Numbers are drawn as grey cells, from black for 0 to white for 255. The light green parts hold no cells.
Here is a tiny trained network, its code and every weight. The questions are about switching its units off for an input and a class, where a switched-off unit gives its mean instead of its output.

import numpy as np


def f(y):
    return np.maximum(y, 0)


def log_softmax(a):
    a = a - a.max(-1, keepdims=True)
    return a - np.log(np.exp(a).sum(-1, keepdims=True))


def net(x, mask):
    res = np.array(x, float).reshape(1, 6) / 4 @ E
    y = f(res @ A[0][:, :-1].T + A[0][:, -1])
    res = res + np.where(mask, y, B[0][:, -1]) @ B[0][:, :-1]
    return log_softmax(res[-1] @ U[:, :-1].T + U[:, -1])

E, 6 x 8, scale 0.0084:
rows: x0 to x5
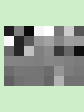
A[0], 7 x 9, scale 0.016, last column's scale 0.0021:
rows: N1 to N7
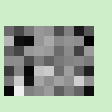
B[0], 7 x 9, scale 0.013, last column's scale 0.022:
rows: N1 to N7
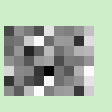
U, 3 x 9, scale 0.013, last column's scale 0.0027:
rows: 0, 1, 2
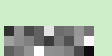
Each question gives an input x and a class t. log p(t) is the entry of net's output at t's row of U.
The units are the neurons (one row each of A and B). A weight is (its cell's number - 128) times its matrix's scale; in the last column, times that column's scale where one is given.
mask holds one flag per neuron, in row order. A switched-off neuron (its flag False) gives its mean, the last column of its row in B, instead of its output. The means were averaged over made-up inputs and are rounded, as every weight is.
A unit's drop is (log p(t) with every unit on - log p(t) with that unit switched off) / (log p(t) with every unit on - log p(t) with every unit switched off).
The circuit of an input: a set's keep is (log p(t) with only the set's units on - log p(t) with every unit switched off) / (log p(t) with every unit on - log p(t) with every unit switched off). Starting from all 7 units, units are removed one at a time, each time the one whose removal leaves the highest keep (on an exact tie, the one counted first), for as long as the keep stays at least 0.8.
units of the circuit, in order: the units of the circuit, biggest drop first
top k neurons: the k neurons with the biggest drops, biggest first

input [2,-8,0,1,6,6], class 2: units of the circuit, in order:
[N7]
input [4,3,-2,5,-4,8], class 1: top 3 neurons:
[N5, N7, N1]
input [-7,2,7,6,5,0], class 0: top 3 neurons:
[N5, N2, N7]
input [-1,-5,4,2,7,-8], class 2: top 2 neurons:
[N6, N7]
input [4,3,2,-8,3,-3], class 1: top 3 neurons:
[N5, N6, N7]
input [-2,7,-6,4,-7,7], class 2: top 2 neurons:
[N2, N1]
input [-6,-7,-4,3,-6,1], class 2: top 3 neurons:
[N5, N6, N7]
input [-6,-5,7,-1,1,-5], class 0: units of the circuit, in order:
[N5, N2]
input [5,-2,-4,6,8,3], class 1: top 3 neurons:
[N5, N1, N3]
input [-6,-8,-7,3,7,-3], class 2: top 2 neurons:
[N5, N7]
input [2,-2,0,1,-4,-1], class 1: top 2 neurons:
[N2, N6]
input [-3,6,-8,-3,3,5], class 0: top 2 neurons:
[N6, N7]
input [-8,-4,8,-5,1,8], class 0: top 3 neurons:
[N5, N2, N7]
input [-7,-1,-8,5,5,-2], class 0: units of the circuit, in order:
[N5]
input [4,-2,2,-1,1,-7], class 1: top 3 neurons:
[N5, N6, N2]
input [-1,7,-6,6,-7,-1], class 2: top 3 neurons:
[N2, N1, N3]
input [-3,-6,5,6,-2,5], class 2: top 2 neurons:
[N6, N5]
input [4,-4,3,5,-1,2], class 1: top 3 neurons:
[N5, N2, N6]
